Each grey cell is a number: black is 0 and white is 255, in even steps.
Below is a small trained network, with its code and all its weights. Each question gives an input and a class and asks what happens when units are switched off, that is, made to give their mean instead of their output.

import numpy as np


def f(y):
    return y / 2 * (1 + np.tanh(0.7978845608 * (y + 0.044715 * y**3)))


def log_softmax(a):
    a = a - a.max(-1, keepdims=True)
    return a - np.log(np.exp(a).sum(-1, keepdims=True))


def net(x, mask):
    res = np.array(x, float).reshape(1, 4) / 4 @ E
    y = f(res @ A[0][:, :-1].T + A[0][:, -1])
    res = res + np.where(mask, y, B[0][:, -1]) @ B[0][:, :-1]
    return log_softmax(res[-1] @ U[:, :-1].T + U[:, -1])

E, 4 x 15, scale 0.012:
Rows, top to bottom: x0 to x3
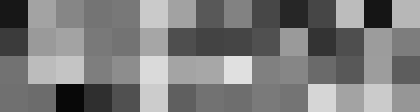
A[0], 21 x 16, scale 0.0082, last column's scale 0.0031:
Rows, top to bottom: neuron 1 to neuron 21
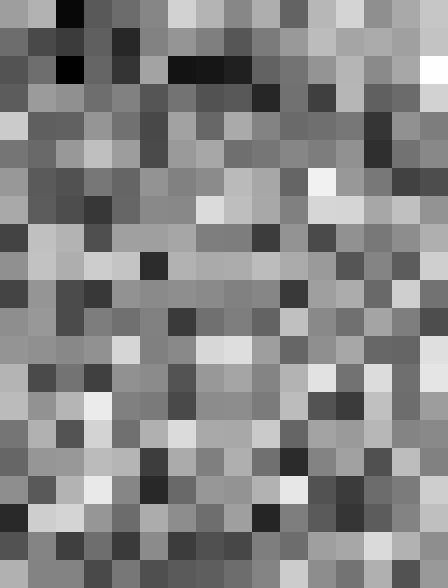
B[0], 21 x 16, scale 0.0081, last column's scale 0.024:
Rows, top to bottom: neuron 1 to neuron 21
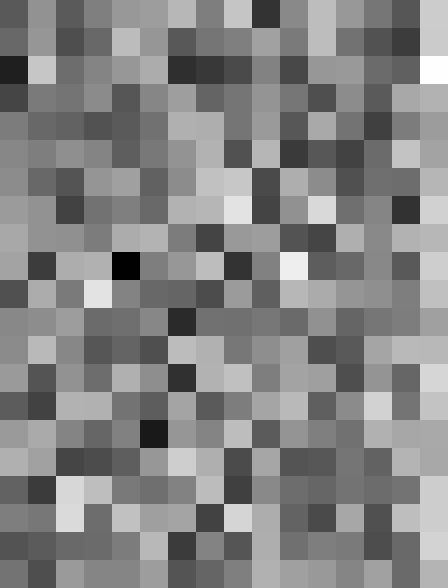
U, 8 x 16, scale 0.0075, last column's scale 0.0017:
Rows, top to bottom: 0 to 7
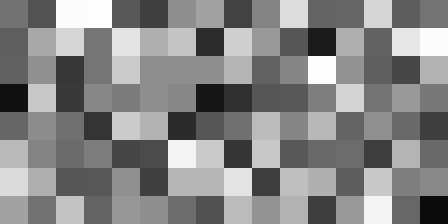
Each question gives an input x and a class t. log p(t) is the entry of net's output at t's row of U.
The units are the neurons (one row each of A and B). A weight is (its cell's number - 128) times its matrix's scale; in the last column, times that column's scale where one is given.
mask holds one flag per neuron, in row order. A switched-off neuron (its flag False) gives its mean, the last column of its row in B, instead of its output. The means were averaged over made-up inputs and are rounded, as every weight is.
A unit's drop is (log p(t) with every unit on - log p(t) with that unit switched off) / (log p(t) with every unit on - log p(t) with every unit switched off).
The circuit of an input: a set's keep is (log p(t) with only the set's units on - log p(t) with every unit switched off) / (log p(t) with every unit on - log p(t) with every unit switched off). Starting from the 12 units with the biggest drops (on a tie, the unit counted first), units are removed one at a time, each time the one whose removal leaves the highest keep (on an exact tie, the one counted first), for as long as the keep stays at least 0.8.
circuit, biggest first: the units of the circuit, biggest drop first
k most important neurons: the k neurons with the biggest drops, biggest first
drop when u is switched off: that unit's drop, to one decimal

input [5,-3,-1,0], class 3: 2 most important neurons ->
[neuron 19; neuron 14]
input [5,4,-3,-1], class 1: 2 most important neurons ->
[neuron 19; neuron 9]
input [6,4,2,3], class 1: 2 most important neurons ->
[neuron 19; neuron 9]
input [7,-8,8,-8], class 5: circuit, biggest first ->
[neuron 17]
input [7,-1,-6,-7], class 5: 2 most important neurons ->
[neuron 17; neuron 6]
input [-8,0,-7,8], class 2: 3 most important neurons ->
[neuron 8; neuron 1; neuron 7]
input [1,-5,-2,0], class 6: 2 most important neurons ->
[neuron 3; neuron 20]
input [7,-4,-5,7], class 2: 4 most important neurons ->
[neuron 8; neuron 1; neuron 2; neuron 7]
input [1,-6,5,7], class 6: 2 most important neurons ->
[neuron 16; neuron 3]
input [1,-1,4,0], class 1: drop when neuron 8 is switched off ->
0.1
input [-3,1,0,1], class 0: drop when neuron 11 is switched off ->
-0.1
